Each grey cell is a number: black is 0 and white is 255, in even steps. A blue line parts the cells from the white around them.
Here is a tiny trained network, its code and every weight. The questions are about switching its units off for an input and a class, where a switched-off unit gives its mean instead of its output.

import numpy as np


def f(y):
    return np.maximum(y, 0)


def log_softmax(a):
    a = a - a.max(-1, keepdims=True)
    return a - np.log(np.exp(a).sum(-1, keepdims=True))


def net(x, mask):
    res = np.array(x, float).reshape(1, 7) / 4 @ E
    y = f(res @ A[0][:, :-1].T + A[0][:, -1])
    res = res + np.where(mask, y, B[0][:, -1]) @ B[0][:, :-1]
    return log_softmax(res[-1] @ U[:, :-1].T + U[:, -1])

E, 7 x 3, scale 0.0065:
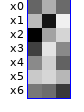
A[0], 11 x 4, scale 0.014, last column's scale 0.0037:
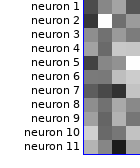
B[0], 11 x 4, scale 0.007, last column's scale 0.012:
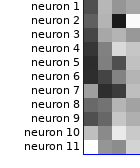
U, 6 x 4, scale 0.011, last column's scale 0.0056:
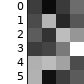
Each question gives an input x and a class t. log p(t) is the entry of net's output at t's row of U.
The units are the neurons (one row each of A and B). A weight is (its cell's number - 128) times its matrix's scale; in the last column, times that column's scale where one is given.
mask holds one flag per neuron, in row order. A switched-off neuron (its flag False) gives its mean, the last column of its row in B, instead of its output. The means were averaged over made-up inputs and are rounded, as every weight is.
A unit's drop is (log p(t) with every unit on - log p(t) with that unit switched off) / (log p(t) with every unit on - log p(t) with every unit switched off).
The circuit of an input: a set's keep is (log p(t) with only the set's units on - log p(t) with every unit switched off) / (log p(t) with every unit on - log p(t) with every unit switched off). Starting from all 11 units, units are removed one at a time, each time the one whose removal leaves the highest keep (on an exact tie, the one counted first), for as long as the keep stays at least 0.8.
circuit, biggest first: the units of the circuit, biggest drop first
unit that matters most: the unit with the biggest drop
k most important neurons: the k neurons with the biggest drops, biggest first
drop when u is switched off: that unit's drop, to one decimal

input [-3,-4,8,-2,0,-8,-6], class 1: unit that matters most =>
neuron 1
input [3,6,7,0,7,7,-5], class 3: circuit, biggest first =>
neuron 10; neuron 6
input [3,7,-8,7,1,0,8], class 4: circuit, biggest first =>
neuron 10; neuron 11
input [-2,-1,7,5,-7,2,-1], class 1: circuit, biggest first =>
neuron 2; neuron 10
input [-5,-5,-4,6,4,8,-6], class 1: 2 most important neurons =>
neuron 2; neuron 10
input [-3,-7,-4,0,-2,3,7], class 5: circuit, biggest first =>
neuron 7; neuron 11
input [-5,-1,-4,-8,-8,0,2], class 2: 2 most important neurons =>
neuron 10; neuron 2
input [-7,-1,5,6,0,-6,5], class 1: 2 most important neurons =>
neuron 2; neuron 1
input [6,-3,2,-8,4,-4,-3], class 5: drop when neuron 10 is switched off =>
-0.1
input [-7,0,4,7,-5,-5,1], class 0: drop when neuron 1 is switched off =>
-0.2
